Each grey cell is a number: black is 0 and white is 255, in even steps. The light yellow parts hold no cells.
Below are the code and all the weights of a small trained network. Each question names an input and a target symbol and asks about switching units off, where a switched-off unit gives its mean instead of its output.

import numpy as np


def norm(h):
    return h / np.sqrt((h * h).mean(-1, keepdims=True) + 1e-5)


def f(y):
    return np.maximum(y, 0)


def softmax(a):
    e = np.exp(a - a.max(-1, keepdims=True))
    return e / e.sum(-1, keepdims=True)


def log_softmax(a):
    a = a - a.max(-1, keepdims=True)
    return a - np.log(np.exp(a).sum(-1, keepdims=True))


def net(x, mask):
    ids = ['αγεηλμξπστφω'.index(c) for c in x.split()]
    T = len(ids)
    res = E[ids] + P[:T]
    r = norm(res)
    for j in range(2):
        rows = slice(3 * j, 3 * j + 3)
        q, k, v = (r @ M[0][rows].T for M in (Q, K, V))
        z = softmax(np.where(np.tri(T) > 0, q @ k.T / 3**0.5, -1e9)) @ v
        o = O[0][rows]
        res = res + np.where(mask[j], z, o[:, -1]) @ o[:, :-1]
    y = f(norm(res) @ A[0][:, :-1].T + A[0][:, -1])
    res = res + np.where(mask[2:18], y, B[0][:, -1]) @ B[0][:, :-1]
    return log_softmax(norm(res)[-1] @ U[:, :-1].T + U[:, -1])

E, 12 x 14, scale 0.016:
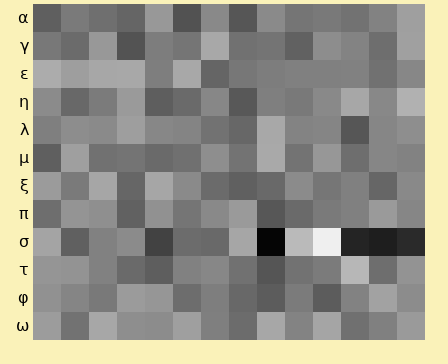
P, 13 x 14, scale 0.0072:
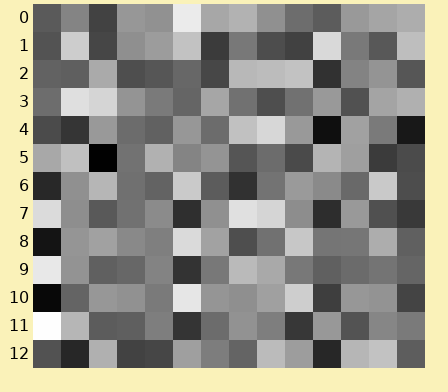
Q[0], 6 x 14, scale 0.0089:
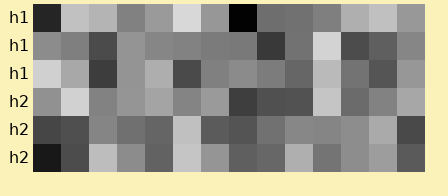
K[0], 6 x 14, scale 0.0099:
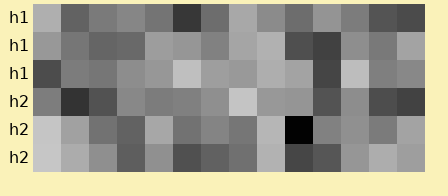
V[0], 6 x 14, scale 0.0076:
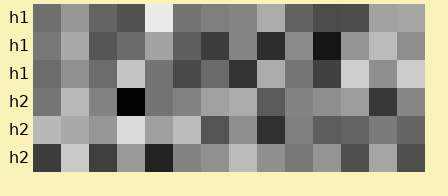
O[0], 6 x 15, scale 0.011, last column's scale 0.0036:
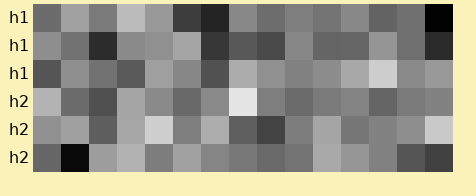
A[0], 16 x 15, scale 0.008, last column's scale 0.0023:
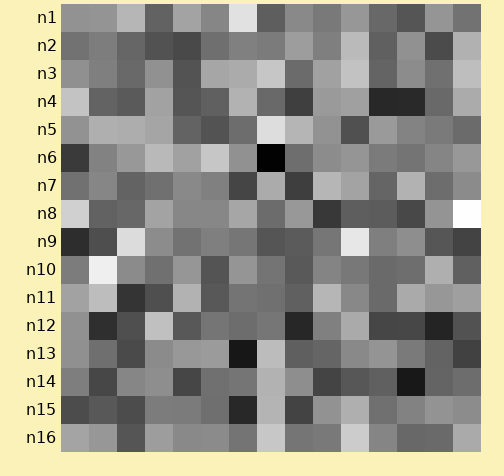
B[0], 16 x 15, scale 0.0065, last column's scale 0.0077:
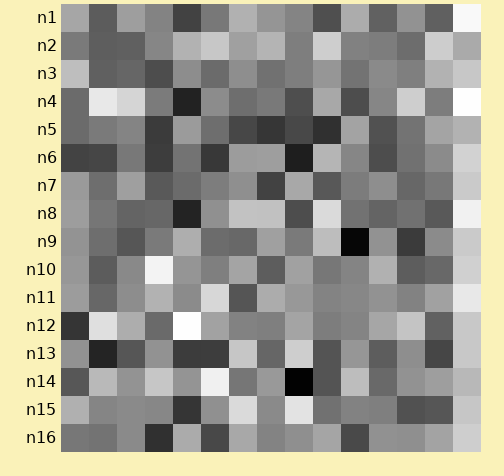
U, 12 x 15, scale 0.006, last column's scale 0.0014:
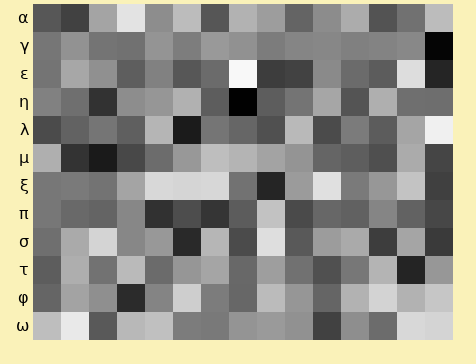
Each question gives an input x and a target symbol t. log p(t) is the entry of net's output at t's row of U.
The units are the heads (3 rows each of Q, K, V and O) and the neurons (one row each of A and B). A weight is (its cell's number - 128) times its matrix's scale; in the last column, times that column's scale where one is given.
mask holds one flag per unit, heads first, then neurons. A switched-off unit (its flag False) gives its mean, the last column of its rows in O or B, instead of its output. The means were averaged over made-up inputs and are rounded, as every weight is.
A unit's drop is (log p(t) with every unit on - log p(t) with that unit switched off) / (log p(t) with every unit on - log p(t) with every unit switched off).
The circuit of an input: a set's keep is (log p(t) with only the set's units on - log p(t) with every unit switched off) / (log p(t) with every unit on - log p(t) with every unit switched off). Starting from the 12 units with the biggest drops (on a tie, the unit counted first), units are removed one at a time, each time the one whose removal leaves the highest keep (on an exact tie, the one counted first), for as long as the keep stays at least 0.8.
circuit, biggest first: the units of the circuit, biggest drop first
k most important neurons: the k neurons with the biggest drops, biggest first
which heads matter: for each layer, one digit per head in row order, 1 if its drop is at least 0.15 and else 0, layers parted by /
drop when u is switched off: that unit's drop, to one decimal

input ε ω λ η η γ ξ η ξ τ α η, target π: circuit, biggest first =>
(h1; h2)
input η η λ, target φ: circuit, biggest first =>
(h1)
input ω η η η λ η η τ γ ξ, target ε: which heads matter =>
01
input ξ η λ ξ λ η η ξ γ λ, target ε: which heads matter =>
01
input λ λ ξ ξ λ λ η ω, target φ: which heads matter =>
11
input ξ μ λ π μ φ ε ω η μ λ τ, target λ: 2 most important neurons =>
(n6; n9)
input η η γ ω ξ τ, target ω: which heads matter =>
01
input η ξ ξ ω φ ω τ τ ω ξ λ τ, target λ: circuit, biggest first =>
(h2; n9; n6)
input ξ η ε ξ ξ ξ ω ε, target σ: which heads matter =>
01
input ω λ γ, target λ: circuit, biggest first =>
(h2; h1; n9)
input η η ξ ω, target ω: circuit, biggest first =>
(h2; h1)
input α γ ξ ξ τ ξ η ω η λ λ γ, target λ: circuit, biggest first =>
(h2; n9; h1)
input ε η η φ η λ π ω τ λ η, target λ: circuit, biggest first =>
(h2; n6; h1)
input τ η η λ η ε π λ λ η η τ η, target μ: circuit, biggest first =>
(h2; n4)
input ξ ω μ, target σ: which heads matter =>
10
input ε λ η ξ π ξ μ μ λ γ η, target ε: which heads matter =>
01
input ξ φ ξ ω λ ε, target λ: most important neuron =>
(n6)
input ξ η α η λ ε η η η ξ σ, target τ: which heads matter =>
10
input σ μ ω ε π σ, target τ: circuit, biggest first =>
(n4; n12)
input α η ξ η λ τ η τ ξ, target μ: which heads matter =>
11
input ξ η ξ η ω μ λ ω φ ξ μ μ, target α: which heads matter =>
01
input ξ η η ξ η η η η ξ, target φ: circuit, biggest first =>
(h1)
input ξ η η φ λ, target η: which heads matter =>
11
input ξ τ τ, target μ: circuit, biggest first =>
(h2; h1; n13)
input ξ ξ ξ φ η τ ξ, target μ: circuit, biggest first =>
(h2; n13)
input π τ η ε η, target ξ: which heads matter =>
01
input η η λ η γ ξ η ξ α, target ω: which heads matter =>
01
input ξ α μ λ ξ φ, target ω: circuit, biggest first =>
(h2; n11)
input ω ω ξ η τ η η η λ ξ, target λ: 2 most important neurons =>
(n9; n6)
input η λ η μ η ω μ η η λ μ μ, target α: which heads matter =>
01
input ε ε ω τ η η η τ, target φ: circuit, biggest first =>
(h1; h2)
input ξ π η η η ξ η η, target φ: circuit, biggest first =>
(h2; h1)
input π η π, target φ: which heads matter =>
10
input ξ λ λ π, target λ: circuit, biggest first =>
(h2; n9; h1)
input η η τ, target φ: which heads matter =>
10
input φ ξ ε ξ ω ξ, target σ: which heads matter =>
11
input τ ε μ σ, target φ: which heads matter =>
10
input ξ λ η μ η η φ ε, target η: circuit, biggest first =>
(h1; h2)
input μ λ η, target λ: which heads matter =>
01
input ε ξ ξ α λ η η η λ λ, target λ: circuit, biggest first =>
(h2; n9; n6)
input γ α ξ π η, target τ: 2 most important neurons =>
(n12; n13)
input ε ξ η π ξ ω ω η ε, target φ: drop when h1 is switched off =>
0.3
